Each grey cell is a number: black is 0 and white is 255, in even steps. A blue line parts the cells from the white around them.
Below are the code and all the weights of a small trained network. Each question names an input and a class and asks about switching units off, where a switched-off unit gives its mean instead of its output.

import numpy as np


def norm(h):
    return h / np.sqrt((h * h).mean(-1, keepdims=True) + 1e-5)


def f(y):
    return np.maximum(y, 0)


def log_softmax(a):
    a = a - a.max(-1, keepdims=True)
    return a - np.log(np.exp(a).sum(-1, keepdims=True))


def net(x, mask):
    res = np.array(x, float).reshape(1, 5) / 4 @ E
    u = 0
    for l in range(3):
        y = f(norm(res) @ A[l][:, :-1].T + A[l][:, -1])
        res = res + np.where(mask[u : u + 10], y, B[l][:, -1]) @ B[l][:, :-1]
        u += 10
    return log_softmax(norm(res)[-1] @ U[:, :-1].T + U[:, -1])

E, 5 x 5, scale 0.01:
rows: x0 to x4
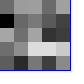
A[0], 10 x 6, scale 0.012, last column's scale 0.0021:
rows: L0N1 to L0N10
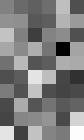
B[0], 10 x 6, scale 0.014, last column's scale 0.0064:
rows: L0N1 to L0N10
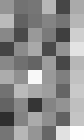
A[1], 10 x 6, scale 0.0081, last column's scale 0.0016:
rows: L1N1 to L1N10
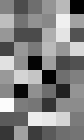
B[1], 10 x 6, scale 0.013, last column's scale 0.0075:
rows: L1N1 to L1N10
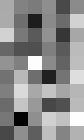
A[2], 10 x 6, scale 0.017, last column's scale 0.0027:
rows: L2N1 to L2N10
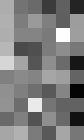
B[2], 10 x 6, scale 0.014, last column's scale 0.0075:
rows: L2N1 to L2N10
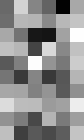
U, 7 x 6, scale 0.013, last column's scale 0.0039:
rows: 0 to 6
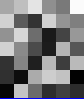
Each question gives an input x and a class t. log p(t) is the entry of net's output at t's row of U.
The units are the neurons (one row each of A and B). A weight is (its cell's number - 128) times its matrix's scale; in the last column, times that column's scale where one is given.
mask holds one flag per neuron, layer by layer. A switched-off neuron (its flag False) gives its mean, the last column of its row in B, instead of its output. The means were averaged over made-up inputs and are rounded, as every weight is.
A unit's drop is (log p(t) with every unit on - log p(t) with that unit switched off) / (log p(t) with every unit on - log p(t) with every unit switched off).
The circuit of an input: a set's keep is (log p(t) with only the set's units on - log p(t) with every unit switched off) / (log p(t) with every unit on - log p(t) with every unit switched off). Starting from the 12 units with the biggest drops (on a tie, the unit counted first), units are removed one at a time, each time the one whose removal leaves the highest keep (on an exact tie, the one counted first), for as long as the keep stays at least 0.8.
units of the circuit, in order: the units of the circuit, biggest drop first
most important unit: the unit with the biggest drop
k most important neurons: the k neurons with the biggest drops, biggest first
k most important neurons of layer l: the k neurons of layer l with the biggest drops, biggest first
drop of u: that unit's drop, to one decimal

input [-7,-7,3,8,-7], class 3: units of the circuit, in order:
(L2N3 L0N10)
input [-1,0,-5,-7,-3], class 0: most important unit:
L1N5
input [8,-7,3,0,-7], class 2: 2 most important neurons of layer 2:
(L2N1 L2N5)
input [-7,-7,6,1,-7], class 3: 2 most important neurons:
(L0N10 L2N10)
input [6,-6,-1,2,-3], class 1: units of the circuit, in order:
(L1N2 L1N9)
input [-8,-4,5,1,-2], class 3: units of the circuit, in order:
(L0N10 L2N3)
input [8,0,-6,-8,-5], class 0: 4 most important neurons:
(L1N5 L0N2 L0N4 L1N9)
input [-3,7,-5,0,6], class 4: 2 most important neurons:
(L0N8 L0N10)
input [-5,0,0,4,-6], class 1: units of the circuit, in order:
(L1N9 L2N5)
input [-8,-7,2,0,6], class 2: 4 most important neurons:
(L0N10 L2N1 L1N8 L0N3)
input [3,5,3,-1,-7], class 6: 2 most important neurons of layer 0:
(L0N8 L0N4)
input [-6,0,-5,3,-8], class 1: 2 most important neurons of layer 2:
(L2N5 L2N4)
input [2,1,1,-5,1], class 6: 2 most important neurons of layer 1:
(L1N9 L1N2)
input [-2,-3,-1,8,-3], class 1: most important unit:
L1N9
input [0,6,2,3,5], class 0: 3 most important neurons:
(L0N6 L2N8 L0N7)
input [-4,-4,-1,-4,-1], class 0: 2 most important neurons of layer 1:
(L1N7 L1N5)
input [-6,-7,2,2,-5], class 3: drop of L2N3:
0.4
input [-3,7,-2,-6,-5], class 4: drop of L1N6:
0.1
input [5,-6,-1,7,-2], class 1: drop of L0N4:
0.2
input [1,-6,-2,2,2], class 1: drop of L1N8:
0.0
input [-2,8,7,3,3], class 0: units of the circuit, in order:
(L2N8)
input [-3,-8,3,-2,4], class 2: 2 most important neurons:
(L0N10 L2N1)
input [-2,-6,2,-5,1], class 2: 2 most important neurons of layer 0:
(L0N10 L0N4)
